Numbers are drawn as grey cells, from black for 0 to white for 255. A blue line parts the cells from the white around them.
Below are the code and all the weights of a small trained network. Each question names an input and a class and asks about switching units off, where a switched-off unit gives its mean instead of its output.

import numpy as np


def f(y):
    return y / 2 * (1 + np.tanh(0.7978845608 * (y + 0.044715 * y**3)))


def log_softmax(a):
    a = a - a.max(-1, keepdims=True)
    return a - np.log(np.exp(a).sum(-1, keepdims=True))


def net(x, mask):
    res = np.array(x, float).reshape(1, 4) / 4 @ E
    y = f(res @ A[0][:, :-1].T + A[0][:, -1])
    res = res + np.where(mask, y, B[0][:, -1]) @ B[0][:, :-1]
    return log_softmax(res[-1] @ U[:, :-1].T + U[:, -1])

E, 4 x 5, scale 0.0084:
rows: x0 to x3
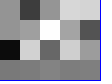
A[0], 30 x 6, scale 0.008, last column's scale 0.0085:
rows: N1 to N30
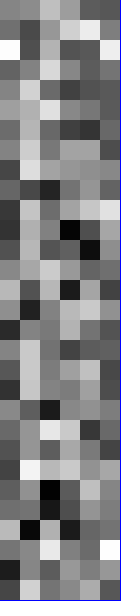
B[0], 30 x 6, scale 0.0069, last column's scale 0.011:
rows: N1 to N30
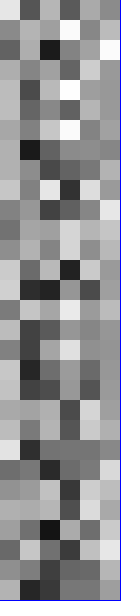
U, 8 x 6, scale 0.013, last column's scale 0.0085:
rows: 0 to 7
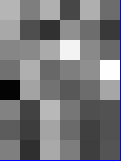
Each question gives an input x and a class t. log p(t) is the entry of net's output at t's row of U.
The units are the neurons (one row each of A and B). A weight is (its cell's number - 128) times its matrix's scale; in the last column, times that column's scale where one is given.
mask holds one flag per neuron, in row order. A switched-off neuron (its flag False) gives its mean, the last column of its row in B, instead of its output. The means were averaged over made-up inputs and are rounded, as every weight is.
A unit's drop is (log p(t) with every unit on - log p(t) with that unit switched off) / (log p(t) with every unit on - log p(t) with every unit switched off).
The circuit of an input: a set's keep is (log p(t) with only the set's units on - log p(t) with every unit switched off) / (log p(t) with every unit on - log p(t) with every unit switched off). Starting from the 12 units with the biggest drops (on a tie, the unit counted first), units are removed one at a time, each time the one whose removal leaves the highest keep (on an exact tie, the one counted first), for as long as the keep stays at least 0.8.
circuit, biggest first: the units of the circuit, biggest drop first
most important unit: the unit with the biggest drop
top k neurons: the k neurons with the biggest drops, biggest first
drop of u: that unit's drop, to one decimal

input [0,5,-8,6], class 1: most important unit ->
N27
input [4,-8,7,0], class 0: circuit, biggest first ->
(N25 N10)
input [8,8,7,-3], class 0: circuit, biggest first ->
(N22 N14)
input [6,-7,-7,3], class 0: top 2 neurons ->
(N10 N21)
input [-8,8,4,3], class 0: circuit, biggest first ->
(N14 N22)
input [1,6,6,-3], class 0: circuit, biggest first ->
(N22 N14)
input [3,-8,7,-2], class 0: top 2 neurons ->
(N25 N10)
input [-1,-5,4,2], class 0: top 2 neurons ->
(N25 N3)
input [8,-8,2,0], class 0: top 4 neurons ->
(N10 N25 N21 N26)
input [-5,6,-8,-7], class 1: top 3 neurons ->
(N27 N15 N3)
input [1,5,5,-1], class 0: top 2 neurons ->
(N22 N3)
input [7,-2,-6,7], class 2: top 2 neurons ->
(N16 N2)
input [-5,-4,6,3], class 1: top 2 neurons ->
(N30 N20)
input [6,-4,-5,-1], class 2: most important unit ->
N16
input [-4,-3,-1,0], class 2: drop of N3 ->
0.1
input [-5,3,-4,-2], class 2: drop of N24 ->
0.2
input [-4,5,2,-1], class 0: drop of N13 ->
-0.1
